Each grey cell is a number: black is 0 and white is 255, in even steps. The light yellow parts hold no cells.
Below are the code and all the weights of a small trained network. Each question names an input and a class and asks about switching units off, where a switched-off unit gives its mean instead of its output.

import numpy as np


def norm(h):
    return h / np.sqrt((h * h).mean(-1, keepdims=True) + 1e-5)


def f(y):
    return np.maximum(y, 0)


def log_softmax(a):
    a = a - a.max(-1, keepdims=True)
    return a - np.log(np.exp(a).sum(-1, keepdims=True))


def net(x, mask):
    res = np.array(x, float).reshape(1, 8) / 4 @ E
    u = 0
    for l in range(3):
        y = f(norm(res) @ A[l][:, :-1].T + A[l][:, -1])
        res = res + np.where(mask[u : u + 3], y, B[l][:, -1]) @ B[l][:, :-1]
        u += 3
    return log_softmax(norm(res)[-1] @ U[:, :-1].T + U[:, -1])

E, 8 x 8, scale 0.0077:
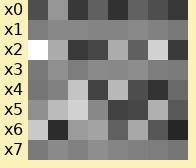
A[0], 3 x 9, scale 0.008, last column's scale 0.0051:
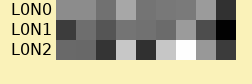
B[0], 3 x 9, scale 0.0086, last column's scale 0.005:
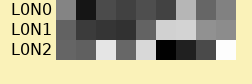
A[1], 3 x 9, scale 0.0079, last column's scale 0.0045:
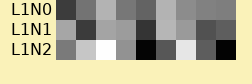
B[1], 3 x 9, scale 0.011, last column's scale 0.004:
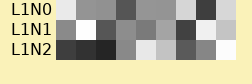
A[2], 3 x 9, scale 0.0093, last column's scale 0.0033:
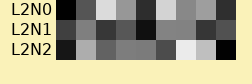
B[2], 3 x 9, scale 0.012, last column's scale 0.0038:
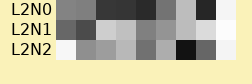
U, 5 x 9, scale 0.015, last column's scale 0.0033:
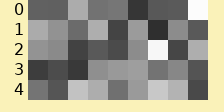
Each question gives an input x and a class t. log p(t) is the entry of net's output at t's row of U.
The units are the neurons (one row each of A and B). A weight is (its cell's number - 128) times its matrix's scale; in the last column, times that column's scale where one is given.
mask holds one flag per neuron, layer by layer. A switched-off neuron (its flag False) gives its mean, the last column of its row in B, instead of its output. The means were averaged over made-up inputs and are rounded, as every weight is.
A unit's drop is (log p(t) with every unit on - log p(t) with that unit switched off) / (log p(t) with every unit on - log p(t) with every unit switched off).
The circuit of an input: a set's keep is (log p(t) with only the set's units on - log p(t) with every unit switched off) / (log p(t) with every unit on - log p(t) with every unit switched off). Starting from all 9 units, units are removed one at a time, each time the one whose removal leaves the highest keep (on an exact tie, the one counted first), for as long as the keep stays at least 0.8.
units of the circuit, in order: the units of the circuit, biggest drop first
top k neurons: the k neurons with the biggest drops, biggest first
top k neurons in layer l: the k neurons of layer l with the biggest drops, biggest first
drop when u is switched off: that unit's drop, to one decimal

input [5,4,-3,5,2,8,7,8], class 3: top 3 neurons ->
L1N2, L2N2, L0N2
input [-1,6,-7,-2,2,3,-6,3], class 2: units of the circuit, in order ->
L2N0
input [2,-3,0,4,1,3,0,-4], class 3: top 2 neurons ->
L1N2, L0N2
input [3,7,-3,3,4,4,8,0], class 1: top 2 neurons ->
L1N1, L0N2
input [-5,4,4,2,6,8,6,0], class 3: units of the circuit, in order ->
L1N2, L0N2, L1N0
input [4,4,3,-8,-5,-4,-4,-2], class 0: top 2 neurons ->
L0N2, L1N2
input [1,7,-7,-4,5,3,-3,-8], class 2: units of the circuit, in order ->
L2N0, L0N2
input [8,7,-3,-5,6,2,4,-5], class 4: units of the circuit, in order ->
L2N1, L0N2
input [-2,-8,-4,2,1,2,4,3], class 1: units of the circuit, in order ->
L1N1, L0N2
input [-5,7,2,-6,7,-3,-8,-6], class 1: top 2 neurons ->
L0N2, L2N2
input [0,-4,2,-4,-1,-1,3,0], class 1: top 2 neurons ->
L1N1, L1N2
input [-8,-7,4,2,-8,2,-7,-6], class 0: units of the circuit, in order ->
L0N2, L2N1
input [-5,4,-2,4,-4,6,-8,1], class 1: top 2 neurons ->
L2N2, L2N1
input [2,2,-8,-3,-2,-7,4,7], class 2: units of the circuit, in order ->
L2N0, L1N2
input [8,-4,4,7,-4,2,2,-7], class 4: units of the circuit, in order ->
L2N1
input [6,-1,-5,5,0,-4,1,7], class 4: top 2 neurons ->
L2N1, L1N0
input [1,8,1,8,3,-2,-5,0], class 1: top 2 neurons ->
L0N2, L2N2
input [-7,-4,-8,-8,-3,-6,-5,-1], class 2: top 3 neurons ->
L2N0, L1N2, L2N1
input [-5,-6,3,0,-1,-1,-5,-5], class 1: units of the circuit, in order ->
L2N2, L1N0
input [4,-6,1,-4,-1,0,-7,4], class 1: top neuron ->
L2N2
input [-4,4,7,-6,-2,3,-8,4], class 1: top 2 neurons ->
L2N2, L1N0
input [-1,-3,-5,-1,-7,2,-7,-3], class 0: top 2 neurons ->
L0N2, L1N1
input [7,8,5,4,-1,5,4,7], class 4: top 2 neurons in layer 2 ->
L2N1, L2N0
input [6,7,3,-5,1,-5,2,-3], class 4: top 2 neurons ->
L2N1, L1N2
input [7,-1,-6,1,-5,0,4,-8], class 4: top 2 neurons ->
L2N1, L1N0
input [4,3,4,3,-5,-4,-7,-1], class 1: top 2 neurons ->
L2N2, L1N2
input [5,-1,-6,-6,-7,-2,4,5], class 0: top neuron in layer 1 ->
L1N2
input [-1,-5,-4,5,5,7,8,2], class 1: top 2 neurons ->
L1N1, L0N2
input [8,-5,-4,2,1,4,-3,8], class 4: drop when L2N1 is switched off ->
1.1
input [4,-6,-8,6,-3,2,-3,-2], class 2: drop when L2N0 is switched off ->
1.1
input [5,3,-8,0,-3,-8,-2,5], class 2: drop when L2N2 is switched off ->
0.0
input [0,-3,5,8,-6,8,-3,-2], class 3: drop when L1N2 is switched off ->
0.7
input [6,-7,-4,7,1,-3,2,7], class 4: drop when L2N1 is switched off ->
1.0
